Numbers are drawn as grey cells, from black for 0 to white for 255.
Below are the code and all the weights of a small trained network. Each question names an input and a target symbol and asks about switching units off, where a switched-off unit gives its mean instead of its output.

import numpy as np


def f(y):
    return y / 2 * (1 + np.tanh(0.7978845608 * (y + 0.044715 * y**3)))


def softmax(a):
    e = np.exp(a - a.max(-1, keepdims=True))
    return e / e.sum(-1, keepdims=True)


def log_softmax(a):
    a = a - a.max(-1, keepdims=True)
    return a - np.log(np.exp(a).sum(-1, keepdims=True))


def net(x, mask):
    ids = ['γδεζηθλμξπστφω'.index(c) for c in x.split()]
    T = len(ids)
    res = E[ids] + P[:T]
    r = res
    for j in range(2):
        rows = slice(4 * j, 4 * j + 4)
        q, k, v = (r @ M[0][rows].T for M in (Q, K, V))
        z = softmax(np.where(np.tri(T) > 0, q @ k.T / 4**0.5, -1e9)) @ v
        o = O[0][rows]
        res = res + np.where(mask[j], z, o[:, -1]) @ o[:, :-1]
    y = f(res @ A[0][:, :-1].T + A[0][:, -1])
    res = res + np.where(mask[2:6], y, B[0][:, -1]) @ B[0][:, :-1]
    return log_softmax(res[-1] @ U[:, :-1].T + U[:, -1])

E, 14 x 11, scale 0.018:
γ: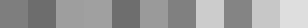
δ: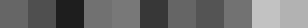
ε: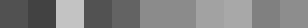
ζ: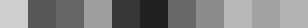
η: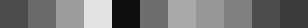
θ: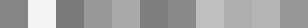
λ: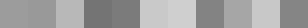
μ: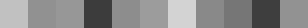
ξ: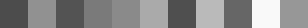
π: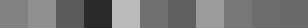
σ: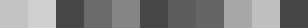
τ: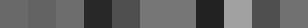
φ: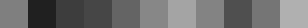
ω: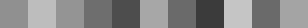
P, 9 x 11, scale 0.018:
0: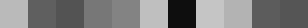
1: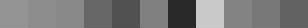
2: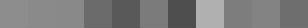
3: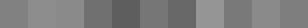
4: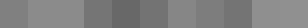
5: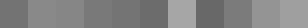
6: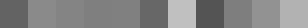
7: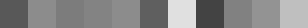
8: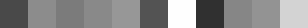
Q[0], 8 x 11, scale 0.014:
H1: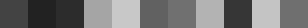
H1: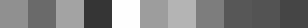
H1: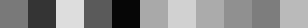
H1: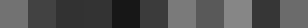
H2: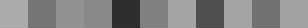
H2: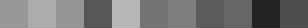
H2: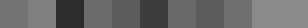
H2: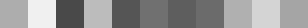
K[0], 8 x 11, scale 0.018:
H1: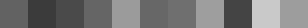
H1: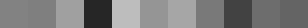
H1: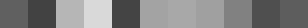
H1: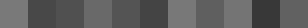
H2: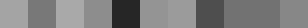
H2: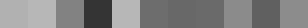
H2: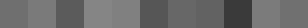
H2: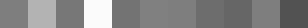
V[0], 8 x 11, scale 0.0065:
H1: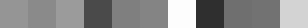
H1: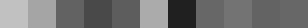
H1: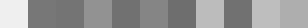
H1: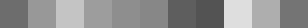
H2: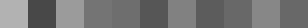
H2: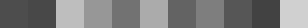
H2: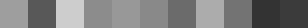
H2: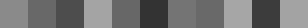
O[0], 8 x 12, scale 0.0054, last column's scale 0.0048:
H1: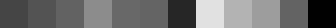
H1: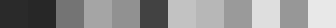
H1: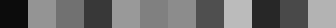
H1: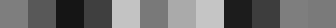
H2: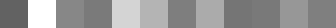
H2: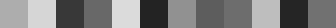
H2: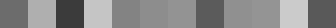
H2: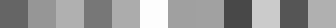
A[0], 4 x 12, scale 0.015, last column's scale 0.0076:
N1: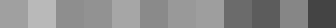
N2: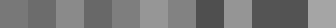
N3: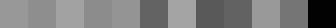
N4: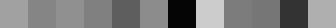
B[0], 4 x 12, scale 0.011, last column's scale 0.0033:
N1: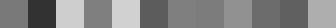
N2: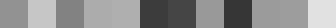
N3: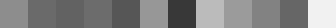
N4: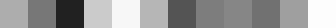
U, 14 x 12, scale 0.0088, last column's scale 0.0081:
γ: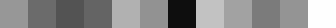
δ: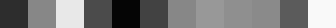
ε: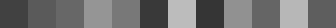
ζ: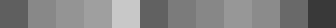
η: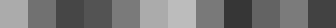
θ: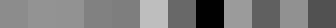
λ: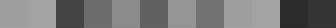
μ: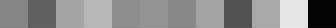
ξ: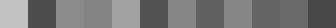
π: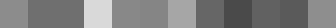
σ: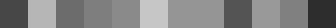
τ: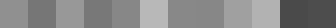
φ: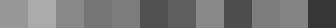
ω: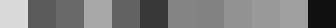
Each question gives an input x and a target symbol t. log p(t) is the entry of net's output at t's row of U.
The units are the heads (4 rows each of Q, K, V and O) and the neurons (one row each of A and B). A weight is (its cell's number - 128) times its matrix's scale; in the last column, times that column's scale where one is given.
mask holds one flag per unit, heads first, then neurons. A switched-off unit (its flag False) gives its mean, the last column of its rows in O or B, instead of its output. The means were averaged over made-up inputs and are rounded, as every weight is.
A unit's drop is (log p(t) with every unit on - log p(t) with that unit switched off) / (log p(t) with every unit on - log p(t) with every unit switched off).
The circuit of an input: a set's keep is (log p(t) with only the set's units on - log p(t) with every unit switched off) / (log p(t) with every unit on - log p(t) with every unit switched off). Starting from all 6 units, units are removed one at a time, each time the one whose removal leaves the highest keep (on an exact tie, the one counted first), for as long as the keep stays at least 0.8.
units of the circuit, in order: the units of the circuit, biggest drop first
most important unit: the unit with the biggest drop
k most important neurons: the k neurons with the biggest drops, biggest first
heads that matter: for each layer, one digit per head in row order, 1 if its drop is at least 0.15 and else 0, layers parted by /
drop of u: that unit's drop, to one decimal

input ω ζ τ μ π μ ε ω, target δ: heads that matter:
01
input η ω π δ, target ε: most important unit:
H2
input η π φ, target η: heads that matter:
10
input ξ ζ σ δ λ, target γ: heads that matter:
11
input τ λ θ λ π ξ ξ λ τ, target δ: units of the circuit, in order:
H2; N4
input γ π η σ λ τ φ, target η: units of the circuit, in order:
H1; H2
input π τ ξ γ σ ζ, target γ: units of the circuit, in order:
H1; H2
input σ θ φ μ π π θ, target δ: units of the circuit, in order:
H2; N4
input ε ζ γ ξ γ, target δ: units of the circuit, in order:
N4; H1
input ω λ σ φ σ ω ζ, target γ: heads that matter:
11
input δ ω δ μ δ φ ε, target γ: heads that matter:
10
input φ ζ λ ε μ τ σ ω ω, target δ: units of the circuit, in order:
N4; H2
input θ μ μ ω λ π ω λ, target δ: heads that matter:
01
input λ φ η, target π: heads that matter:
00
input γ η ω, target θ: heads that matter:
11
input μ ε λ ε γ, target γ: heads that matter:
11
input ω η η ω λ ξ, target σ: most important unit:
H2
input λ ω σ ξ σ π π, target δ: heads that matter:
10
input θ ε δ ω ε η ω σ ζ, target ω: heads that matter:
10
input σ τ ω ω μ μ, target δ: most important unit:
H1
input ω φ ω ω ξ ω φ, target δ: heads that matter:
11
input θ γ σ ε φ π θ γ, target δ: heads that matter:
01
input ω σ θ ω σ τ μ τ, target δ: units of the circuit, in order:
H1; N4
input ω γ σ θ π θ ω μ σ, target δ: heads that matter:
01
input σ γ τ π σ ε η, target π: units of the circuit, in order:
H1; N4
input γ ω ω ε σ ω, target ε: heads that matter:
10
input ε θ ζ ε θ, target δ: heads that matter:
01
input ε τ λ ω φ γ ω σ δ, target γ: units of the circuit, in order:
H1
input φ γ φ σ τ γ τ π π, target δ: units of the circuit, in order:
N4; H1; H2
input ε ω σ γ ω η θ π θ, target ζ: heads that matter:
11
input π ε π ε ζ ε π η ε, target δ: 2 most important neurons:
N4; N2
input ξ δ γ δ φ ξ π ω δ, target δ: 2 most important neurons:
N4; N3
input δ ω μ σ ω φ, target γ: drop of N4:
0.3
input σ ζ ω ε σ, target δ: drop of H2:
0.4
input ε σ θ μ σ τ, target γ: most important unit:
H1
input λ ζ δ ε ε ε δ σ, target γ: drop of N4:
0.2
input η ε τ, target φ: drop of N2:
0.9
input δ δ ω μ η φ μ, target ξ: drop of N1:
1.0
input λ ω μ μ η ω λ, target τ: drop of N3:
0.4
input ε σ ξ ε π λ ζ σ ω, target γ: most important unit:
H1
